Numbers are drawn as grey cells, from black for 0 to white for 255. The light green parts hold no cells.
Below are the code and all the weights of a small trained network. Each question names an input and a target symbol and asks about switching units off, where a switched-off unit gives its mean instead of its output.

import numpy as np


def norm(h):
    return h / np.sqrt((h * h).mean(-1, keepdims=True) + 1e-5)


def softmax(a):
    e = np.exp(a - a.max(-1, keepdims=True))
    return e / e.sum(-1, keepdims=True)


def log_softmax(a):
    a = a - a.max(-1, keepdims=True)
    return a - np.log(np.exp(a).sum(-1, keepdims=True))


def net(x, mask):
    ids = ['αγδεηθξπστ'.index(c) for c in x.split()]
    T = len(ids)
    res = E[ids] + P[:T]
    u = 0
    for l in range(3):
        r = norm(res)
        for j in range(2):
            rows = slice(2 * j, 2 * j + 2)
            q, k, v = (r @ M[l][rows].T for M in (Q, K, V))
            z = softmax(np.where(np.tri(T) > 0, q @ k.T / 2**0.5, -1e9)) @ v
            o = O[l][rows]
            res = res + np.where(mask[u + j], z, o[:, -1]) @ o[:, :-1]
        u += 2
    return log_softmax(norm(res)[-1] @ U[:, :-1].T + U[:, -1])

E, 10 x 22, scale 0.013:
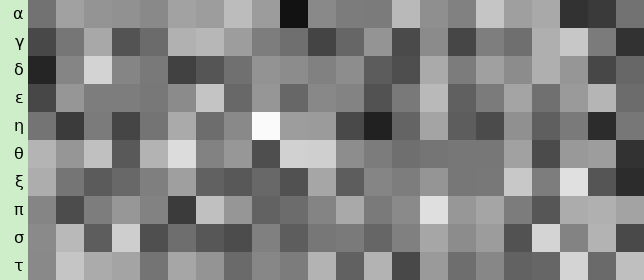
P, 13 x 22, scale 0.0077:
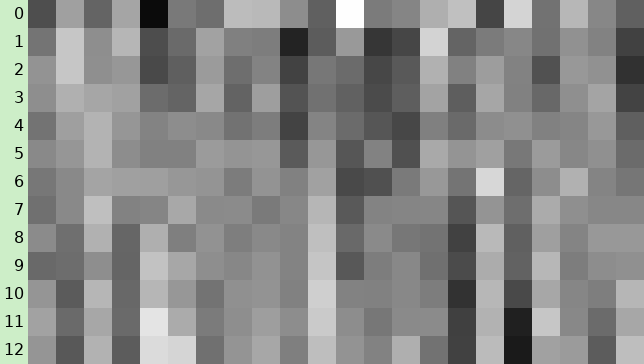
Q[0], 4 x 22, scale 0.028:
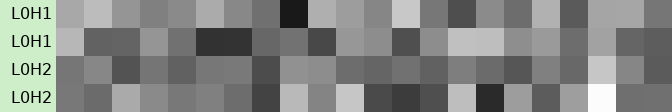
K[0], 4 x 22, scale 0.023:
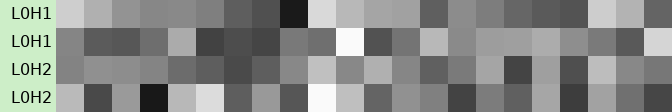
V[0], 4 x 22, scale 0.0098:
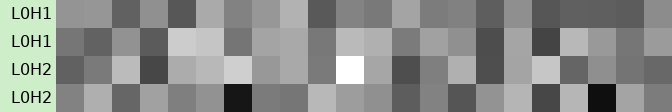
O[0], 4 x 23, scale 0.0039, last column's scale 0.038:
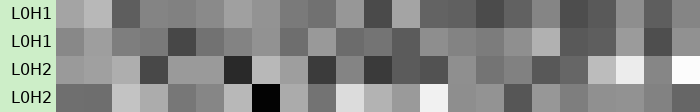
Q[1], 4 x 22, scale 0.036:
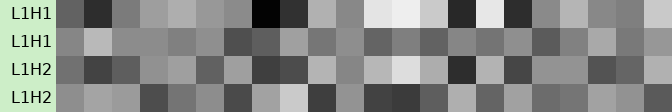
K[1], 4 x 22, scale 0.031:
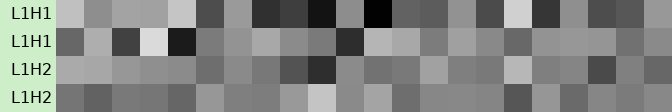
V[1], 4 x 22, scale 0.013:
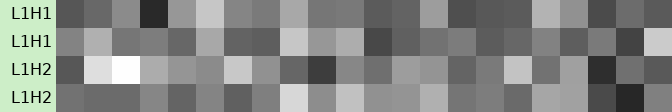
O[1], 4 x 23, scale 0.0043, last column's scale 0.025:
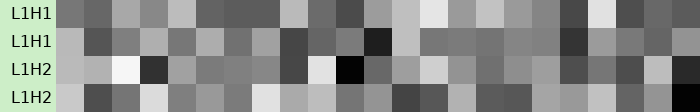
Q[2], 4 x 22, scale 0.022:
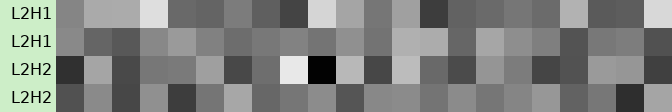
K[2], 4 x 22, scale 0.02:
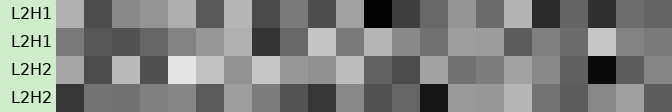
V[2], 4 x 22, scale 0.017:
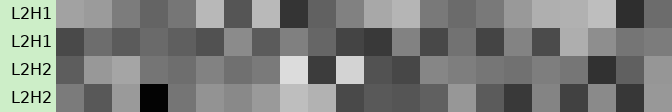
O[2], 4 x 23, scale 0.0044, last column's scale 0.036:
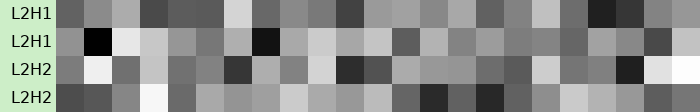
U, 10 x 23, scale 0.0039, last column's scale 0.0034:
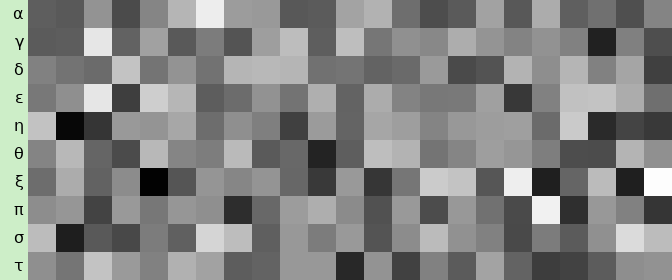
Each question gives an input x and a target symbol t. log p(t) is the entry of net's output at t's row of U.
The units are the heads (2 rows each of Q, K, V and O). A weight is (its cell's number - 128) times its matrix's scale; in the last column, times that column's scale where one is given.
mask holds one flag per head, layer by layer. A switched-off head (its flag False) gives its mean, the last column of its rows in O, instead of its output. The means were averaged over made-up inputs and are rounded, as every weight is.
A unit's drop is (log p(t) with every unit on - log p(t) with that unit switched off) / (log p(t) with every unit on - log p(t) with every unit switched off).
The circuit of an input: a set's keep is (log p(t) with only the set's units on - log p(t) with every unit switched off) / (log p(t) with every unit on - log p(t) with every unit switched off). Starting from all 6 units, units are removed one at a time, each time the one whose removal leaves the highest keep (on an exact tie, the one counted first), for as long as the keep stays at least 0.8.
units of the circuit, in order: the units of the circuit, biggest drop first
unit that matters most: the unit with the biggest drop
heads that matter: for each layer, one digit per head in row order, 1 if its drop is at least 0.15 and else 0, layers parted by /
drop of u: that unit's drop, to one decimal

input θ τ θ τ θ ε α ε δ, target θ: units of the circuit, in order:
(L2H2)
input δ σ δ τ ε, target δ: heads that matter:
01 / 11 / 00
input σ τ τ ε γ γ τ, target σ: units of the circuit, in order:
(L0H2; L1H2; L2H2)
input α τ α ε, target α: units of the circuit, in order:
(L1H2; L2H2; L0H2)
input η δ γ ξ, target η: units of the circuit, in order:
(L1H1; L1H2)
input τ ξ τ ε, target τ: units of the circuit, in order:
(L1H1; L0H1; L0H2; L2H1)
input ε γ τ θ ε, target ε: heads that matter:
00 / 00 / 10
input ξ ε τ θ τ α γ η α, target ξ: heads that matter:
11 / 01 / 10
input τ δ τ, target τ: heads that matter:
01 / 10 / 10
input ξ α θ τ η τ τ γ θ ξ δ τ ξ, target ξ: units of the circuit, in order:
(L0H1; L2H1)
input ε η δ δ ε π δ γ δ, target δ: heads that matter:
00 / 00 / 11
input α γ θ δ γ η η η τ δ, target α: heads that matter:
01 / 01 / 11
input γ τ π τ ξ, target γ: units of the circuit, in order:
(L2H1; L0H2; L1H1)
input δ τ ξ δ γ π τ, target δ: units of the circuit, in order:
(L1H2; L0H2)
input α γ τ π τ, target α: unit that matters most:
L1H2
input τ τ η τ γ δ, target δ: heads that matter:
00 / 00 / 01
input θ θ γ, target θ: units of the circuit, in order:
(L2H1; L1H1)
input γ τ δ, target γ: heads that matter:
01 / 00 / 10
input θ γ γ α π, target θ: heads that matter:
00 / 00 / 01
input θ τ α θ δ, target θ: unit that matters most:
L2H1
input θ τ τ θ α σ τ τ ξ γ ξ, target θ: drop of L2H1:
0.1
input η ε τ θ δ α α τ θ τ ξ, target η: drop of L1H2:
0.4
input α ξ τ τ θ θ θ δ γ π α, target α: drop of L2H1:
0.2
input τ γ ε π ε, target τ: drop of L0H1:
0.2
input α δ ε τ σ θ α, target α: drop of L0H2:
0.4
